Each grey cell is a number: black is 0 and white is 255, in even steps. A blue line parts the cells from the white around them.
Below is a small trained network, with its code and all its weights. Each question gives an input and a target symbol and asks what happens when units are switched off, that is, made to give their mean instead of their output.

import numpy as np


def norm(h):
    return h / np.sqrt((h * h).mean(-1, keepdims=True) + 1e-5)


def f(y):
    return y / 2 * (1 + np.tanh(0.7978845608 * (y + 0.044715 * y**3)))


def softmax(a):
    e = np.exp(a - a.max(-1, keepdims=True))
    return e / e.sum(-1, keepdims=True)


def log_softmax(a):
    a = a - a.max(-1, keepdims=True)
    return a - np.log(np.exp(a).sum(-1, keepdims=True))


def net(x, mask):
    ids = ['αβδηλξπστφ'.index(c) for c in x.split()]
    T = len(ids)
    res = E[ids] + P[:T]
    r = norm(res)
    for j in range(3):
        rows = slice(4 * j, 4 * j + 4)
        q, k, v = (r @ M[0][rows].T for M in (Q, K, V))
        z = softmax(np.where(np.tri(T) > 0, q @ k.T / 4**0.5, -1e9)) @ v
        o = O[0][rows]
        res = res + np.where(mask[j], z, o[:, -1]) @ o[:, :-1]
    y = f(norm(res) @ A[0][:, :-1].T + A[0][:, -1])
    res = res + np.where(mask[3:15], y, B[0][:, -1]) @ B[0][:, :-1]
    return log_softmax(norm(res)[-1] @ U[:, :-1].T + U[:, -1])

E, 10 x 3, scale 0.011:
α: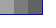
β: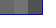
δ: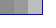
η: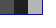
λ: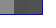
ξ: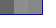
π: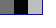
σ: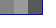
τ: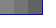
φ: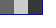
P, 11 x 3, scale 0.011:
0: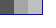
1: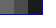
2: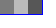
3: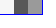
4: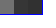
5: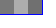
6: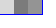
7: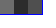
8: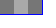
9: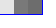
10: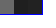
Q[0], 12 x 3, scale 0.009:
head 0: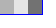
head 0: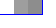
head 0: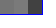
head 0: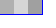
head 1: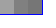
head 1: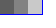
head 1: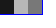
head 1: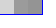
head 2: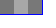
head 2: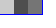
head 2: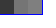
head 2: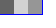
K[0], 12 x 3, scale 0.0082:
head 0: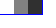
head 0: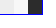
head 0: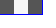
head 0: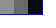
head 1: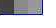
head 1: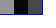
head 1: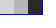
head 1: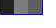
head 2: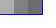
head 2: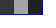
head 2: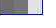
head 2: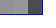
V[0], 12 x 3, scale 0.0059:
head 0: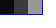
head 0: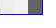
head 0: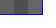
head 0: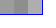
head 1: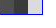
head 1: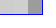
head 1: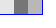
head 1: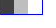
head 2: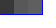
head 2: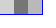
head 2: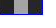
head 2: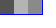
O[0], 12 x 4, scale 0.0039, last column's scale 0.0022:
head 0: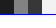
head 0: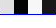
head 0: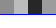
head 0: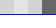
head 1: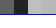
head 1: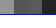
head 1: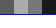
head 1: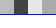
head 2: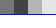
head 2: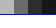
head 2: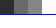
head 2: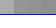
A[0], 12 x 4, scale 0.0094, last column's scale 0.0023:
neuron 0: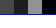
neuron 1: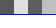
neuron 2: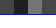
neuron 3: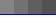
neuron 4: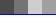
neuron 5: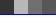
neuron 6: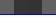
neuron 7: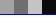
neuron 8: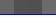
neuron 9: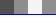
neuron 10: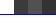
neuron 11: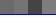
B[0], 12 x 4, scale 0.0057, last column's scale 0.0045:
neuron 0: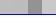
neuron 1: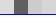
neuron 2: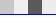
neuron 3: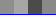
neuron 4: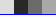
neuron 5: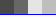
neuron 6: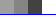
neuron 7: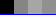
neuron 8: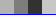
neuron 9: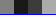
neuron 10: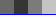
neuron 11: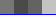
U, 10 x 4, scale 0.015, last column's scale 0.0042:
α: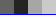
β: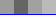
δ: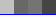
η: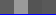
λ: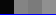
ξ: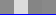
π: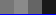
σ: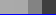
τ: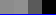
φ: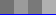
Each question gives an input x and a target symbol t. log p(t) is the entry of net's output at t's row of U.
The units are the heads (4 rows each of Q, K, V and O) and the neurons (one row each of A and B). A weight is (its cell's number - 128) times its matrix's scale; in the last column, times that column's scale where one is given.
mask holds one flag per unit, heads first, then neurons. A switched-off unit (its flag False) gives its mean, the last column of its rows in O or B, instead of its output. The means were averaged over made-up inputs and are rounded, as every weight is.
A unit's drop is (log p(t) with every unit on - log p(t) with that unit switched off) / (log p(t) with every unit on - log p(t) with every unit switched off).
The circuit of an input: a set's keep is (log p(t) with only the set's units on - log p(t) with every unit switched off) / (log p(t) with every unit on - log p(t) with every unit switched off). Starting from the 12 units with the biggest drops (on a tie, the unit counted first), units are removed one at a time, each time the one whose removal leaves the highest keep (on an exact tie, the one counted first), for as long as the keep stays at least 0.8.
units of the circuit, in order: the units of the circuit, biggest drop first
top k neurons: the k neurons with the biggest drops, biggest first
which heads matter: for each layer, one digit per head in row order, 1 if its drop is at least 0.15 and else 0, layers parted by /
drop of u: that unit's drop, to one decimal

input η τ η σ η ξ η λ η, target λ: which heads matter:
100
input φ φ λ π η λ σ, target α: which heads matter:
100
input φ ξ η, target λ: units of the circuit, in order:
(head 0; neuron 5)
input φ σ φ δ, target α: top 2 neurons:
(neuron 2; neuron 7)
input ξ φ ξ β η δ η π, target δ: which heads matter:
000
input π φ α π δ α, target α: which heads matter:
100
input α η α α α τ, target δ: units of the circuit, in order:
(head 0)
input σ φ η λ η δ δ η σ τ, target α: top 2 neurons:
(neuron 10; neuron 2)
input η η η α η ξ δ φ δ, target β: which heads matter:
001
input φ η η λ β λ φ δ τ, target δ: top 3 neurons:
(neuron 1; neuron 2; neuron 0)
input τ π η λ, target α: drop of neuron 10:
0.4
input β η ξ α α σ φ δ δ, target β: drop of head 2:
0.3
